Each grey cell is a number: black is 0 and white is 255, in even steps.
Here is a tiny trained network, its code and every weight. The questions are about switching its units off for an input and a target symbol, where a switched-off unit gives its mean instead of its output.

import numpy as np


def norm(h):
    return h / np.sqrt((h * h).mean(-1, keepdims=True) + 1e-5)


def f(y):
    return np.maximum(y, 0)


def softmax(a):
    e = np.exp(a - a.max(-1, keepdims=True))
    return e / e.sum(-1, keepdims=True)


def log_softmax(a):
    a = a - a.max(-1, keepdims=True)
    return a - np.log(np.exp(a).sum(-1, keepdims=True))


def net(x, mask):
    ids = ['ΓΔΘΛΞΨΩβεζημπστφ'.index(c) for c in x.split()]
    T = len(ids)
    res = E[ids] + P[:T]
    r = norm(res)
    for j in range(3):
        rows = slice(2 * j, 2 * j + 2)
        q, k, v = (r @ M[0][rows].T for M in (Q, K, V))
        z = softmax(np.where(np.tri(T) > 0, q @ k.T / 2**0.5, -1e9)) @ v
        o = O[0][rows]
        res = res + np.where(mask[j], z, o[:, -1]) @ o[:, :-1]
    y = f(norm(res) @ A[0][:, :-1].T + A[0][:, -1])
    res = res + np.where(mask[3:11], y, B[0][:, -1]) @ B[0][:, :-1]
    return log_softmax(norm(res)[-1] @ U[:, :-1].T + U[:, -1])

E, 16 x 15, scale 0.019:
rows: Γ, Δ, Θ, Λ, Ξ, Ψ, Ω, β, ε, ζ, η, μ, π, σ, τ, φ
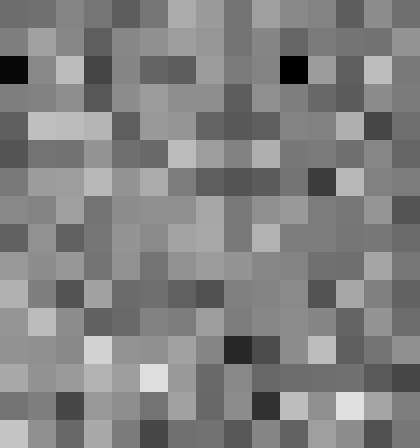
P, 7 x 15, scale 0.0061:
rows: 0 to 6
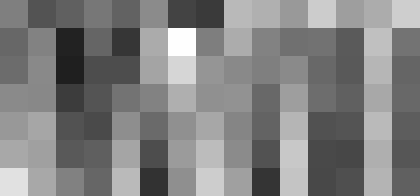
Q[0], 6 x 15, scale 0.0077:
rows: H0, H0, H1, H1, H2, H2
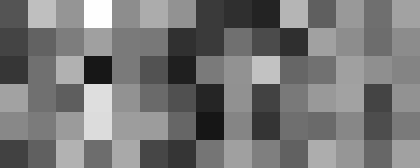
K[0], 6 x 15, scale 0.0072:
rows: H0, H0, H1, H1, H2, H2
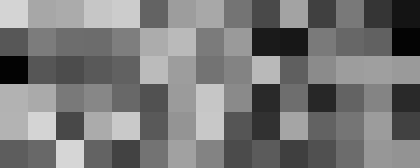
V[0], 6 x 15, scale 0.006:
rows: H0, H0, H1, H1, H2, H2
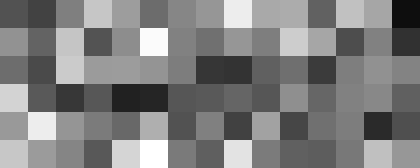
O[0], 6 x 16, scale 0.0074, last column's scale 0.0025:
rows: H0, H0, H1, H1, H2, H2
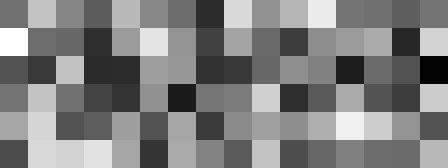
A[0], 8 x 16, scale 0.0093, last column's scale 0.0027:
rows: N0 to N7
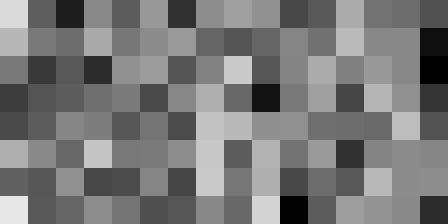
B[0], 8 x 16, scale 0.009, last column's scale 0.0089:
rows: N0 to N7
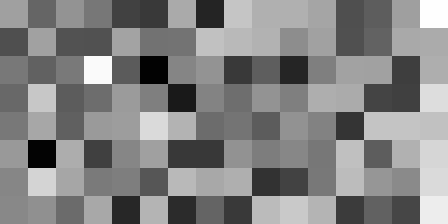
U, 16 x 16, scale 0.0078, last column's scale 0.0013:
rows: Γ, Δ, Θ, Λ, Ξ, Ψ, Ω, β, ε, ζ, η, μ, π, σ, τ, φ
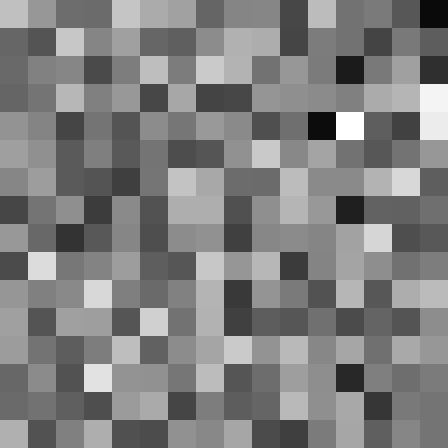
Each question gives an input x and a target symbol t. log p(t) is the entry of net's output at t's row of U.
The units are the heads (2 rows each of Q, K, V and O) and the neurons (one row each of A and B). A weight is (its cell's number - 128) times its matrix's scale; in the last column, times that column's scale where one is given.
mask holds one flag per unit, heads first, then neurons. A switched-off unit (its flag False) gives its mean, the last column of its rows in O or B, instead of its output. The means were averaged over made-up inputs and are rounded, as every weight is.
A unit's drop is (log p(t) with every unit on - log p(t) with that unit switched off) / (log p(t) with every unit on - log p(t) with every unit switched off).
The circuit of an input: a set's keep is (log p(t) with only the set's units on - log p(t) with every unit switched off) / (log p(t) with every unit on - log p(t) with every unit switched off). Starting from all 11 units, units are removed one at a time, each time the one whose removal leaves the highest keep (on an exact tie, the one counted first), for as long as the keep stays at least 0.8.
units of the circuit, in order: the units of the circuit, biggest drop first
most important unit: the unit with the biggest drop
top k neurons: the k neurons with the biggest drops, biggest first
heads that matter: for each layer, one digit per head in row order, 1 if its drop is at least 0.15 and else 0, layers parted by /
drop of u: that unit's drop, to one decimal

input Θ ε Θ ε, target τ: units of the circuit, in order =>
(H1, N5, N0)
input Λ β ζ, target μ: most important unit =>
H0
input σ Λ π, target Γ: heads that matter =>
100
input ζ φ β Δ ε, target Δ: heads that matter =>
001
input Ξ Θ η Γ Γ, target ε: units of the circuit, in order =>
(H2, N2)
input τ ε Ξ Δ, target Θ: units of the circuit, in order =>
(H2, N4)
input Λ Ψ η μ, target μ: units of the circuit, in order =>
(H0, H1)
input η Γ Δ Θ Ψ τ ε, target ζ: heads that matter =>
110
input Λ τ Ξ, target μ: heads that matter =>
001
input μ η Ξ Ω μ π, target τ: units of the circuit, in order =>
(N5, N0)
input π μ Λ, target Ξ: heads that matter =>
110
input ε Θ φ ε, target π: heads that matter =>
010
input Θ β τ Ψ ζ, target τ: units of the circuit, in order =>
(H1, N3, N5, H0)
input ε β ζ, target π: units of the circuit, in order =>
(H1)
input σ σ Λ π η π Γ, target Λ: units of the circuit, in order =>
(H2, H1)
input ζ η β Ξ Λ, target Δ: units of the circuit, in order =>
(H2, N5)
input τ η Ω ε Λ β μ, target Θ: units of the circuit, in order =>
(H2, N4, N7)
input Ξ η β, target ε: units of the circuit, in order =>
(H2, N2)
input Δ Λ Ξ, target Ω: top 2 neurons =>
(N3, N7)
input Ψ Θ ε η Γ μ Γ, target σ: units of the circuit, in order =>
(H2, H0, N2, N4)
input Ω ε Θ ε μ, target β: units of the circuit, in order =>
(H1)
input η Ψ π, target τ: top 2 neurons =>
(N5, N3)
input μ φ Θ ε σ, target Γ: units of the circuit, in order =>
(H0, H2)
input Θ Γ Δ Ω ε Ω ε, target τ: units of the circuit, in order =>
(N5, N0)
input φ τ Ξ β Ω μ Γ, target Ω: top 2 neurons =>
(N4, N6)
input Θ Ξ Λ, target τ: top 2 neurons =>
(N3, N5)
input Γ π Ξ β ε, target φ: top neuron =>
(N2)
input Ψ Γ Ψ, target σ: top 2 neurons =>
(N2, N4)
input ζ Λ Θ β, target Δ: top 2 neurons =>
(N5, N7)
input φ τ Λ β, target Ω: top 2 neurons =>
(N4, N6)
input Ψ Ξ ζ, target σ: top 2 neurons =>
(N2, N4)
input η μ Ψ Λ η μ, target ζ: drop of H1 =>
1.3
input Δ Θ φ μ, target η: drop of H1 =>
0.1
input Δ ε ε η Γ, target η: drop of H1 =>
0.1
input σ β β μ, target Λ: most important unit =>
H2
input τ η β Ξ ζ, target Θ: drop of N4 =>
0.3
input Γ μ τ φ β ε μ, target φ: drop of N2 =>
0.4
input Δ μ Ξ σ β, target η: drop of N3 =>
0.0
